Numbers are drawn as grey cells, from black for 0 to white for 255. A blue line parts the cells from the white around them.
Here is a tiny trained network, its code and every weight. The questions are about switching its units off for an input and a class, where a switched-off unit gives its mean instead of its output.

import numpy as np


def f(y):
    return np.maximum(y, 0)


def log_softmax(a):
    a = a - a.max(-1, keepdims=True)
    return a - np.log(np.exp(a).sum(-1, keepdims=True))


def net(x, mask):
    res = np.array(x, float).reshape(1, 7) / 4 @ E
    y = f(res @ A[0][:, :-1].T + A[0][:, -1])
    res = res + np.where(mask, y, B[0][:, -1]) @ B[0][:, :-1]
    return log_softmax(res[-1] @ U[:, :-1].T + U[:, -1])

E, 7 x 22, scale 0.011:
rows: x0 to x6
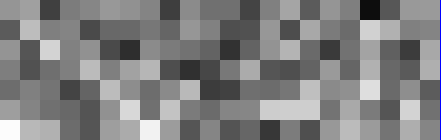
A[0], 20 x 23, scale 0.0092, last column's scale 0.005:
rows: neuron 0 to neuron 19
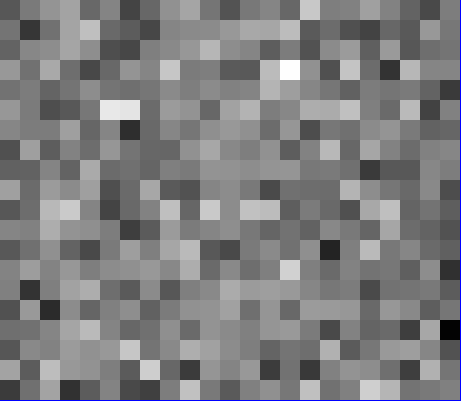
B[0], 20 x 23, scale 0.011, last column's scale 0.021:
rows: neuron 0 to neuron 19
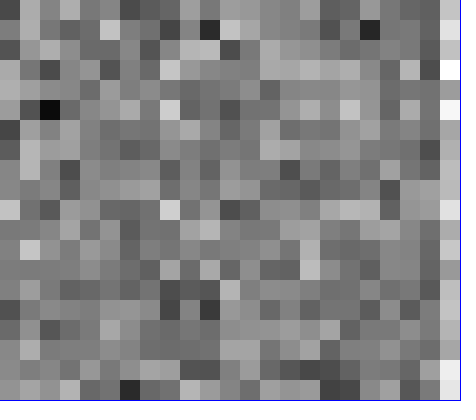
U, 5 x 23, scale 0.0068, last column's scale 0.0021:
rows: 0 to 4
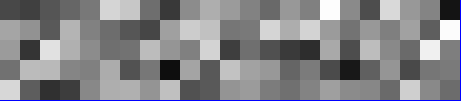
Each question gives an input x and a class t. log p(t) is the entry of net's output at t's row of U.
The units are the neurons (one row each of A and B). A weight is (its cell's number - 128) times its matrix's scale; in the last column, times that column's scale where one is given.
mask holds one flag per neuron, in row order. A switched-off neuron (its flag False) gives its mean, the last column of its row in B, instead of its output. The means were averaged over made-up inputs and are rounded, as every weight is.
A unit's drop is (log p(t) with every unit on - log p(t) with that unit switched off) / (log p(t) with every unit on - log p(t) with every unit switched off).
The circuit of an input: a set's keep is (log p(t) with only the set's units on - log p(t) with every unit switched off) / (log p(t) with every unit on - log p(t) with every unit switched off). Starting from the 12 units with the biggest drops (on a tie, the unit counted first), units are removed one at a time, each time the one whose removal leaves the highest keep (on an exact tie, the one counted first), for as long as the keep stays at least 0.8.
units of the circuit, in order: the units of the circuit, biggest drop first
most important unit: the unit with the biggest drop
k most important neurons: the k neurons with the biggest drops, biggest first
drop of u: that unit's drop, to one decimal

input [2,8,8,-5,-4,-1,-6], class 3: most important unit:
neuron 1
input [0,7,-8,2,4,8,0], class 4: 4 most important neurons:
[neuron 5; neuron 2; neuron 15; neuron 11]
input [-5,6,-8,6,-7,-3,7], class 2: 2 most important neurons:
[neuron 5; neuron 3]
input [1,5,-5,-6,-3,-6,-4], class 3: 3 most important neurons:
[neuron 15; neuron 3; neuron 5]
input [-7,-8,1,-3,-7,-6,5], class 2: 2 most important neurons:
[neuron 10; neuron 18]
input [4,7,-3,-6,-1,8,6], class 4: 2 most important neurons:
[neuron 5; neuron 19]
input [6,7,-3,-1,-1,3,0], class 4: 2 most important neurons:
[neuron 19; neuron 2]
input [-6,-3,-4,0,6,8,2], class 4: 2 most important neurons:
[neuron 5; neuron 2]
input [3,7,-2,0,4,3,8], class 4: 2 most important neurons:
[neuron 19; neuron 5]
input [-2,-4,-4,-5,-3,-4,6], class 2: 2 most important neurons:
[neuron 3; neuron 1]
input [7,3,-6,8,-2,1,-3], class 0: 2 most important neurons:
[neuron 19; neuron 18]
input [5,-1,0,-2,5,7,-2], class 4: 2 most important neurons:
[neuron 5; neuron 2]
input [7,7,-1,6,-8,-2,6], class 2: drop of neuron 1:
0.1
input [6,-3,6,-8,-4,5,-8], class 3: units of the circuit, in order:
[neuron 1]
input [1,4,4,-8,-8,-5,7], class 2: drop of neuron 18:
0.2
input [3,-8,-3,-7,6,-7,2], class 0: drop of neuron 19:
0.4
